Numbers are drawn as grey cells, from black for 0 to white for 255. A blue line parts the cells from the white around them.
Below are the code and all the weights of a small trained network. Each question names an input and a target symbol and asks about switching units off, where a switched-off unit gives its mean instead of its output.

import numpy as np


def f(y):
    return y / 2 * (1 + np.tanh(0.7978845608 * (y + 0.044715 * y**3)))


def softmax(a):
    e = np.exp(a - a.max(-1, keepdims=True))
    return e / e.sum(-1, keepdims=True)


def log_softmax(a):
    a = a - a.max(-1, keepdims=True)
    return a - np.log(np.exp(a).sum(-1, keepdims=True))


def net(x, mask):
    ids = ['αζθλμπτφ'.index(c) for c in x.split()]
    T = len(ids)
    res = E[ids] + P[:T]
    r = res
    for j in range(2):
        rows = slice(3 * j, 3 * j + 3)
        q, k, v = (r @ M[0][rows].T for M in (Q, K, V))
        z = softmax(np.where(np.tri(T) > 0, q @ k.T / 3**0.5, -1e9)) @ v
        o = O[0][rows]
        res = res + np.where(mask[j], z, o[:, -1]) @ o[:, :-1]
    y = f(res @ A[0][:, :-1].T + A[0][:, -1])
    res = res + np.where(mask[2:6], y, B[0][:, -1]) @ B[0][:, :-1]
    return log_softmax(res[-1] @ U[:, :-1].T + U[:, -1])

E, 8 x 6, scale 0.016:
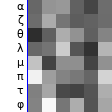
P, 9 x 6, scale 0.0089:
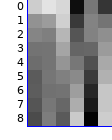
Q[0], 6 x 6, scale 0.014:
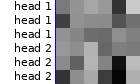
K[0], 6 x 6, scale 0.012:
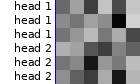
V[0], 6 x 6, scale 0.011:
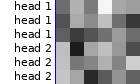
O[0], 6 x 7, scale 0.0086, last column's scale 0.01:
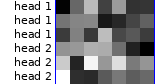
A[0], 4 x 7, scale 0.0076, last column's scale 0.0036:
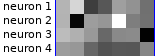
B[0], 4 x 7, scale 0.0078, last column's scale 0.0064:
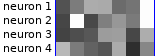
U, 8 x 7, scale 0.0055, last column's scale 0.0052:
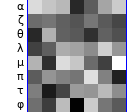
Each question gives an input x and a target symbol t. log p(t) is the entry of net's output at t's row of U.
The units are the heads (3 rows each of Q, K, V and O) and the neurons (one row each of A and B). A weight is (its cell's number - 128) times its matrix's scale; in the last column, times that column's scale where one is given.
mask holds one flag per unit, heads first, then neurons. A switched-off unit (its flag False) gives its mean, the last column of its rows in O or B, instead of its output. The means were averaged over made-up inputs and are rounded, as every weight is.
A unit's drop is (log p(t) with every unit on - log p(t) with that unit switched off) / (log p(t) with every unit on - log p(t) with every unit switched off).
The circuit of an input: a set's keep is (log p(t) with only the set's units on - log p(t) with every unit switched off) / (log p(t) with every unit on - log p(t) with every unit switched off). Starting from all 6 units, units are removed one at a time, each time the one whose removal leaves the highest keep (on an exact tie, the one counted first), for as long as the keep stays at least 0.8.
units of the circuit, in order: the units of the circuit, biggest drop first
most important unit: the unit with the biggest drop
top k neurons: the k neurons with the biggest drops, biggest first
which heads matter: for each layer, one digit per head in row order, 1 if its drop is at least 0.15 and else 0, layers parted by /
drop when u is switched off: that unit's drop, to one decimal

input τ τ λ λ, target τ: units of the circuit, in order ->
[head 2; head 1]
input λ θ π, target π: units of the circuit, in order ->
[neuron 2; head 2; neuron 3]
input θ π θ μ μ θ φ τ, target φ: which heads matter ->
10
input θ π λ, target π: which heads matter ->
11
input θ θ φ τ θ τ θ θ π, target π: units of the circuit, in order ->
[neuron 2; head 2; head 1]
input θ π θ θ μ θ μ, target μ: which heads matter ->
01
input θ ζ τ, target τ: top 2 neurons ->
[neuron 2; neuron 3]
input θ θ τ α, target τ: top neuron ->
[neuron 2]
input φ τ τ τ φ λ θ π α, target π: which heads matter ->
11
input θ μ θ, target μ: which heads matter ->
01
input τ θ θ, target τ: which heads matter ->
01
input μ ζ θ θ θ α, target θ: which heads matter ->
11
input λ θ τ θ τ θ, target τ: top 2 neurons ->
[neuron 1; neuron 2]
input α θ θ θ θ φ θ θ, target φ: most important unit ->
head 1
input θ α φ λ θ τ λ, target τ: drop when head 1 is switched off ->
0.1
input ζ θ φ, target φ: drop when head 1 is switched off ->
0.8
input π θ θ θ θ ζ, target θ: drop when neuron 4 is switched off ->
0.0
